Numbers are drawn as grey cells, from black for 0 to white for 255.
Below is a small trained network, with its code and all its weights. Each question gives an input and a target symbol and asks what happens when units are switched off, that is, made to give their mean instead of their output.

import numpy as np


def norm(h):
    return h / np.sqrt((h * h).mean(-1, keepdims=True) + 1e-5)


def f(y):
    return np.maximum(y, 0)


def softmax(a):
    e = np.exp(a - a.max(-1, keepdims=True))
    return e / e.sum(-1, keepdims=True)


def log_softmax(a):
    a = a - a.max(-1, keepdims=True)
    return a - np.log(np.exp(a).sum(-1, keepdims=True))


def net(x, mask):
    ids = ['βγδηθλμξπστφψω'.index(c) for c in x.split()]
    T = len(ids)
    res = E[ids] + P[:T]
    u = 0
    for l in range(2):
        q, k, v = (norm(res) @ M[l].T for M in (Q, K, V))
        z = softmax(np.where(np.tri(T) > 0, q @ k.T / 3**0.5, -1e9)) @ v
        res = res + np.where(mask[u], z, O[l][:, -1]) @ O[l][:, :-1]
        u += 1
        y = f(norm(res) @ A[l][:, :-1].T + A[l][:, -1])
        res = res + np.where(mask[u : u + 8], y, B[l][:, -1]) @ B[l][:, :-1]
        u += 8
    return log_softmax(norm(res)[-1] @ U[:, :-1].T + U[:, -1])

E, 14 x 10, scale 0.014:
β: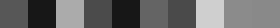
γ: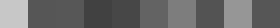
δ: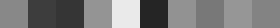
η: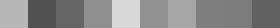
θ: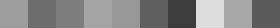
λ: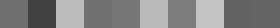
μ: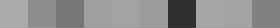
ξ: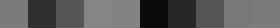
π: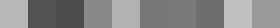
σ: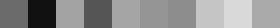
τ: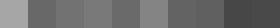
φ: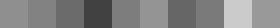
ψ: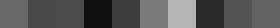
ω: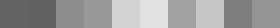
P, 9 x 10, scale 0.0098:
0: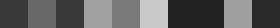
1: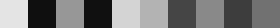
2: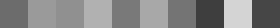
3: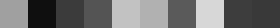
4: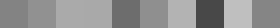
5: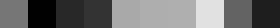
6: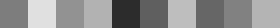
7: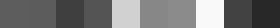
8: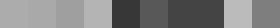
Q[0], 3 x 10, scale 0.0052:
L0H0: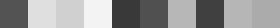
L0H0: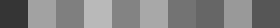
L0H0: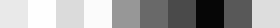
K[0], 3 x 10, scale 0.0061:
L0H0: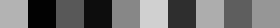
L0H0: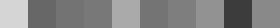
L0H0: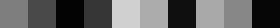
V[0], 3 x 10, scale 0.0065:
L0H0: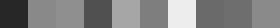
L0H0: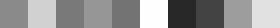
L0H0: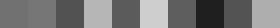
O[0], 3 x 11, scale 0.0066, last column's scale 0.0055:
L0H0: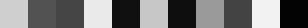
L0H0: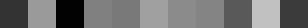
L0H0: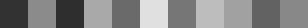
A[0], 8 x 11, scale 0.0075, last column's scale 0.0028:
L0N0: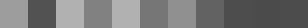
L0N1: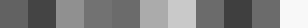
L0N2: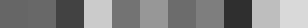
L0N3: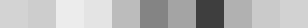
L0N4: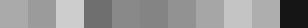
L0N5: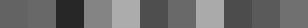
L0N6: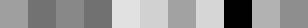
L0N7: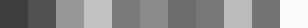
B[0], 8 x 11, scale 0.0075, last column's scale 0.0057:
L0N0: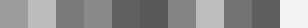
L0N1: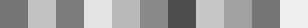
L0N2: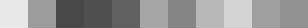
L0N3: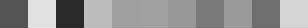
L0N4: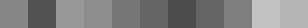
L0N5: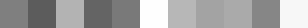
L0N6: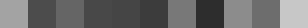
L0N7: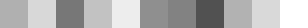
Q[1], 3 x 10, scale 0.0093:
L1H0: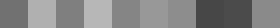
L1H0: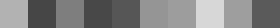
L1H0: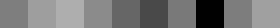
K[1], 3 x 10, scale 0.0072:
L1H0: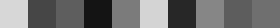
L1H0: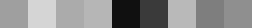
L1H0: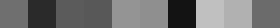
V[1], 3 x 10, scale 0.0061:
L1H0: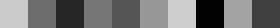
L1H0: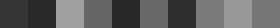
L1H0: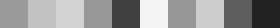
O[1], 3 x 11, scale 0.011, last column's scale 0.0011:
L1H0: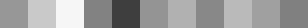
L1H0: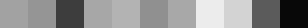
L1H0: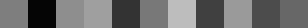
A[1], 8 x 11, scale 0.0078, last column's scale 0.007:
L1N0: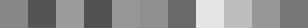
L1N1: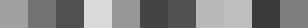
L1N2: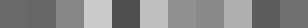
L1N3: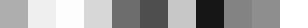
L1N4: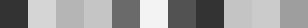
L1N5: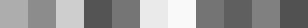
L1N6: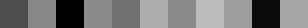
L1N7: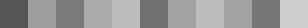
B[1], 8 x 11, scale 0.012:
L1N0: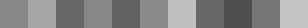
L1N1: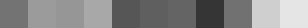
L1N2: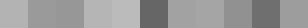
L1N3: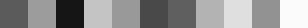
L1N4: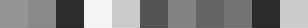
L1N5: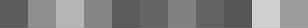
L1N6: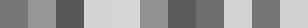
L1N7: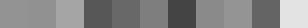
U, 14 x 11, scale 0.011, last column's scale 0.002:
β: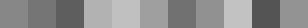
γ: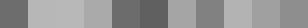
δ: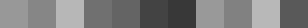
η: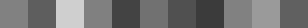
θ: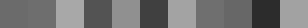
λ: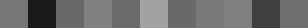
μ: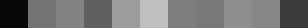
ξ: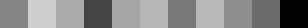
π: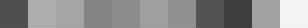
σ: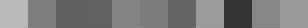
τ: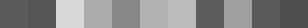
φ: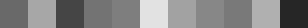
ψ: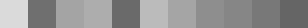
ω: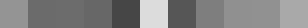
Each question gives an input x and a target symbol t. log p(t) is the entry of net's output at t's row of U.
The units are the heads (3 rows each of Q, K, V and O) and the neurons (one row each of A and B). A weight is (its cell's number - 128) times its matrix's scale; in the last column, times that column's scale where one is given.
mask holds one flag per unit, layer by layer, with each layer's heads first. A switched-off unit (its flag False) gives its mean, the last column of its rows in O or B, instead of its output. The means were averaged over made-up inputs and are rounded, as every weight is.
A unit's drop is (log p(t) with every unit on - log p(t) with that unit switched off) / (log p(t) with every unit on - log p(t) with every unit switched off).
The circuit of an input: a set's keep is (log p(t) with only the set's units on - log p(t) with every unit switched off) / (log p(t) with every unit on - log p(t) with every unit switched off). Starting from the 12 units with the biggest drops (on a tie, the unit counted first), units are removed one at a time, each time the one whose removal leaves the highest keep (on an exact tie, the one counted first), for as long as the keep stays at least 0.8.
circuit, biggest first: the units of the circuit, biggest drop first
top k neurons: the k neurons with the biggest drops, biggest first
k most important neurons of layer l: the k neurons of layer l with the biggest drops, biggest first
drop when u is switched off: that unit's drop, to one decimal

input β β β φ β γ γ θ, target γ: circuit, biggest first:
L1H0
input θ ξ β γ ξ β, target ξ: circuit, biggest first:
L1H0, L1N3
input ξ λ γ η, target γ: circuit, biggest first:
L1H0, L1N5
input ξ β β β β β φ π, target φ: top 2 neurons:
L0N3, L0N4
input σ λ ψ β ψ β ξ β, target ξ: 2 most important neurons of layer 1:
L1N3, L1N1
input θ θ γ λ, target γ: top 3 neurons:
L1N5, L0N6, L0N1
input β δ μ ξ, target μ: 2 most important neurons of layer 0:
L0N3, L0N5
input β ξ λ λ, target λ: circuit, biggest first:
L1H0, L0N6
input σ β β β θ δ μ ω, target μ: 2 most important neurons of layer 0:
L0N3, L0N6
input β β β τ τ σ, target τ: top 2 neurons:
L1N3, L0N3
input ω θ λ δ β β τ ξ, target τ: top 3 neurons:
L0N3, L0N5, L1N3
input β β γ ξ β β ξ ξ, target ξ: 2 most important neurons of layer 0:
L0N5, L0N3
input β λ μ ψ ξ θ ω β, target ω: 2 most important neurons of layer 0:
L0N2, L0N3
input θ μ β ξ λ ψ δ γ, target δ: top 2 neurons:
L0N1, L1N4
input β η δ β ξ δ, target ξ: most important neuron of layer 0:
L0N5
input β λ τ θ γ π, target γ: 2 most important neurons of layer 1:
L1N5, L1N6
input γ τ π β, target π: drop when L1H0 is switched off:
1.0
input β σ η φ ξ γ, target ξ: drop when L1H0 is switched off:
0.8
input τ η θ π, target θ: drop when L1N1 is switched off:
0.1
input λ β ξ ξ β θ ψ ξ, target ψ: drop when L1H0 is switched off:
0.3
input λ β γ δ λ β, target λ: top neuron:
L1N1
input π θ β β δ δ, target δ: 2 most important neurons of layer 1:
L1N4, L1N6
